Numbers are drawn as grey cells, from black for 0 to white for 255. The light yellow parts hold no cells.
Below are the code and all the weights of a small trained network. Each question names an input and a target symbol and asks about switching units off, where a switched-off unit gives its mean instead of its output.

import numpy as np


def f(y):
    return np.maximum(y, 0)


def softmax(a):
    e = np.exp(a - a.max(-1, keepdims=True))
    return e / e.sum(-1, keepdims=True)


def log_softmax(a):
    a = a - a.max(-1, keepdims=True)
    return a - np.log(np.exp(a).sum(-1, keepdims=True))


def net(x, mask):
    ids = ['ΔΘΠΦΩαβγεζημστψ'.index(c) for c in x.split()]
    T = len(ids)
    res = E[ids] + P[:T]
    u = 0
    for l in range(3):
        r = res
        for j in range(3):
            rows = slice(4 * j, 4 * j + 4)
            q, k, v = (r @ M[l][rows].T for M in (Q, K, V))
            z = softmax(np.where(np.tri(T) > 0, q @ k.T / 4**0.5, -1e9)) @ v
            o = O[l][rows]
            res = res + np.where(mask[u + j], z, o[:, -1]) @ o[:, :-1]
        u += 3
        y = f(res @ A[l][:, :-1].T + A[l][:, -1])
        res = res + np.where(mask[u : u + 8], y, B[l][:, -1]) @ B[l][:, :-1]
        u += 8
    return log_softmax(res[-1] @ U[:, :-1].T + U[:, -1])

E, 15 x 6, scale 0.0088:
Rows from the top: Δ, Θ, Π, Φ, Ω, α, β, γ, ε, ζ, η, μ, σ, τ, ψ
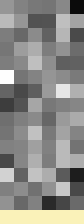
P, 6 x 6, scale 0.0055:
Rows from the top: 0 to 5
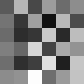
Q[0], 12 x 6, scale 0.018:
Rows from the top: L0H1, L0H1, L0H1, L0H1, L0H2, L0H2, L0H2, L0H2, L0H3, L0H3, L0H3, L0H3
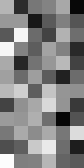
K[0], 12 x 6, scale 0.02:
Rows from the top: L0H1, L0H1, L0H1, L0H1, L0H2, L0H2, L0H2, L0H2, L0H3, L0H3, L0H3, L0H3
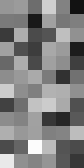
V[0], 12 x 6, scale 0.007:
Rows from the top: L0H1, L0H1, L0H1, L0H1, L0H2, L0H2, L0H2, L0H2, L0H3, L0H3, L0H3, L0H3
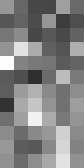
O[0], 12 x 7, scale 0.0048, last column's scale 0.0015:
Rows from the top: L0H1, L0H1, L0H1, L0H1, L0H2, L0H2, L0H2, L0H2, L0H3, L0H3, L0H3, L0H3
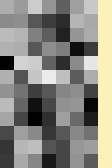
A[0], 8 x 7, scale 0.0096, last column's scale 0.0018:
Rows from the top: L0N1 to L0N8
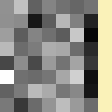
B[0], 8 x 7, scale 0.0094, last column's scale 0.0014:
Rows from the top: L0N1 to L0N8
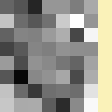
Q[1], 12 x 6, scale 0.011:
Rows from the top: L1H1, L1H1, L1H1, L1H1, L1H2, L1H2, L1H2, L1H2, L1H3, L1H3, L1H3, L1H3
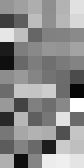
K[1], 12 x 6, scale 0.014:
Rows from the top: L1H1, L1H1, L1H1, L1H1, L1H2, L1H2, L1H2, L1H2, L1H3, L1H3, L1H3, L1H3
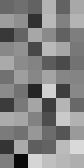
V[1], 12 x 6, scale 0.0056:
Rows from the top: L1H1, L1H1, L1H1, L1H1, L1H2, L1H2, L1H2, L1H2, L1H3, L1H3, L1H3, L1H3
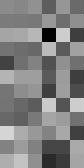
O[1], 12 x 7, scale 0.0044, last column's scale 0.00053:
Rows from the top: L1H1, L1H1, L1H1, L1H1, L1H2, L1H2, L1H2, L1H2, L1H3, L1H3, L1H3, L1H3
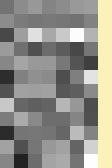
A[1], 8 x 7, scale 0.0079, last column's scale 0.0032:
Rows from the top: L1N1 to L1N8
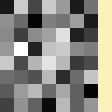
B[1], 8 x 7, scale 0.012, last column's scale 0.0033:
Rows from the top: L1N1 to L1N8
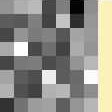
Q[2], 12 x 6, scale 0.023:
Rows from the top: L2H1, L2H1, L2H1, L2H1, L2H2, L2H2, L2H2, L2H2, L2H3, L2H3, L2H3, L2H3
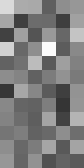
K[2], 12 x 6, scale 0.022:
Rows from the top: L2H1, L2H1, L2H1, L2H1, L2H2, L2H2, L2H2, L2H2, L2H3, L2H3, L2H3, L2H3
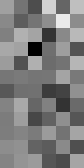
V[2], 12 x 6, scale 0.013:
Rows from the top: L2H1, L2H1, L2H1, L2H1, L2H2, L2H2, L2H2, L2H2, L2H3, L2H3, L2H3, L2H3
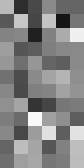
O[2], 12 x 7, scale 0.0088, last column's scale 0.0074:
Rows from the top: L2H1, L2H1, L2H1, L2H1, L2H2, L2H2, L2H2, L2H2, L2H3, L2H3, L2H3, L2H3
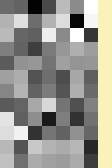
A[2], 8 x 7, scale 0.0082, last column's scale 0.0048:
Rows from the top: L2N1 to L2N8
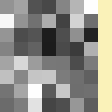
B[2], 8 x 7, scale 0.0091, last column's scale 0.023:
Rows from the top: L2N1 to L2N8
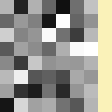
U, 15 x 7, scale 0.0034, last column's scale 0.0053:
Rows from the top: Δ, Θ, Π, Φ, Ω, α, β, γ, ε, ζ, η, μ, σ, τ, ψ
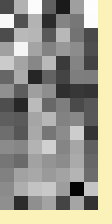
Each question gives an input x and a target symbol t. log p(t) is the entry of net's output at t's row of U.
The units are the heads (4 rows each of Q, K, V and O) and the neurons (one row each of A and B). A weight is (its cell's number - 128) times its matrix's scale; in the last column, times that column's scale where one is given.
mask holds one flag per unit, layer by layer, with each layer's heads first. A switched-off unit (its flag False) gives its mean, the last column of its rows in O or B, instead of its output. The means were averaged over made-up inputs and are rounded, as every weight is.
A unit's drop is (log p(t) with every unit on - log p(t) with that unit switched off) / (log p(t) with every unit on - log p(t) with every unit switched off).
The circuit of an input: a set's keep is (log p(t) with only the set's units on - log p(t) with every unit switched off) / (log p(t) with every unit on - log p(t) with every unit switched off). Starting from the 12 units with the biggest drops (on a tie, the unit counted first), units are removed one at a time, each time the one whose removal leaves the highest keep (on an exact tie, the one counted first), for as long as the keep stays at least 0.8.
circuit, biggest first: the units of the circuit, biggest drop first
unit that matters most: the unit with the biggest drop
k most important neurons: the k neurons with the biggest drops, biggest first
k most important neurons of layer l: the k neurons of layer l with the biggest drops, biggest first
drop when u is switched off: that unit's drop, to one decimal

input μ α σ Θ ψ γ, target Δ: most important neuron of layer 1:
(L1N6)
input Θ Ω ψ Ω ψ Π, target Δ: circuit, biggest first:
(L2H1; L1N6; L0H1; L1N5)
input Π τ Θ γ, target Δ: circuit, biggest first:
(L2H1; L1N6)
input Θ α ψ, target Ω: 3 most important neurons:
(L2N6; L1N4; L2N7)
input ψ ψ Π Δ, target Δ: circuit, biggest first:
(L2H1; L1N5; L1N3; L1N6)
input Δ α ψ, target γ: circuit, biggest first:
(L1N1; L2H3; L2H2)
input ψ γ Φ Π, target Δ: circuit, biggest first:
(L2H1; L1N8; L1N6)
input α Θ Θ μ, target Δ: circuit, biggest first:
(L2H1; L1N6)
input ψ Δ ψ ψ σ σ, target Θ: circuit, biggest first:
(L2H3; L1N6; L2N8; L1H1)
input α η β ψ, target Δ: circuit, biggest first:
(L1N8; L2H1; L1N6)
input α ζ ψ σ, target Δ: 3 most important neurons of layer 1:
(L1N5; L1N3; L1N6)
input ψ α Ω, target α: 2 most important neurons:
(L1N6; L0N1)
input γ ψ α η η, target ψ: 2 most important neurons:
(L1N2; L0N2)
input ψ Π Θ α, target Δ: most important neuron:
(L1N5)
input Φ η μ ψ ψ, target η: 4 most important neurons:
(L0N2; L1N4; L1N2; L0N1)
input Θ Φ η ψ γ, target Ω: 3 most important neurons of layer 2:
(L2N6; L2N7; L2N4)
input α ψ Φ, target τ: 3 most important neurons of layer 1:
(L1N4; L1N6; L1N1)
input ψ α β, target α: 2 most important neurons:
(L1N6; L0N1)
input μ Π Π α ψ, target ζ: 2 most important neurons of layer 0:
(L0N2; L0N8)
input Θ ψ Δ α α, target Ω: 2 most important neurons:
(L2N6; L1N4)
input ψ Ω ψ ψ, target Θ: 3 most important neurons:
(L1N6; L2N8; L2N1)
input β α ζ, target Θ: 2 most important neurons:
(L0N8; L2N2)
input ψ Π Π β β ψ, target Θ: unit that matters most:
L2H3
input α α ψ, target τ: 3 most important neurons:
(L1N4; L2N4; L0N1)
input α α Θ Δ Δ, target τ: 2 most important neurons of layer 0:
(L0N1; L0N8)
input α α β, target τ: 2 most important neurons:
(L1N4; L2N4)
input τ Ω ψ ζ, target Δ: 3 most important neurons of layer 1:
(L1N8; L1N6; L1N3)
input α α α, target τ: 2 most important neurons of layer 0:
(L0N1; L0N8)
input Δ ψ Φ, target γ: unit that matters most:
L1N1
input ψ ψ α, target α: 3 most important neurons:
(L1N6; L0N1; L2N5)
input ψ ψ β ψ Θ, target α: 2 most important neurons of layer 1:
(L1N6; L1N2)
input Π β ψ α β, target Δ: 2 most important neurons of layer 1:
(L1N1; L1N6)
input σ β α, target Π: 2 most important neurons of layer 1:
(L1N1; L1N6)
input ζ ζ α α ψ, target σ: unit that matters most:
L0H2
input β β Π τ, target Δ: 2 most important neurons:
(L1N6; L0N8)
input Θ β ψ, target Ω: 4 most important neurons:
(L2N6; L1N4; L2N7; L1N1)
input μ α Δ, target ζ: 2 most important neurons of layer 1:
(L1N2; L1N4)
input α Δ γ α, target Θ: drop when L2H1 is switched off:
0.1
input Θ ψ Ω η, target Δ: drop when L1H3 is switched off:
0.0
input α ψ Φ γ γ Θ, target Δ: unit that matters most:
L1N8
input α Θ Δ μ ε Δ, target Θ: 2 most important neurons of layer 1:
(L1N6; L1N8)
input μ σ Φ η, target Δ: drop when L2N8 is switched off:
0.3
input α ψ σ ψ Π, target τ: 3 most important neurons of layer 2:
(L2N4; L2N7; L2N1)
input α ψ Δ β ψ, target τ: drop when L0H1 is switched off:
0.2
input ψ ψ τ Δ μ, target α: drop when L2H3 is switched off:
0.4
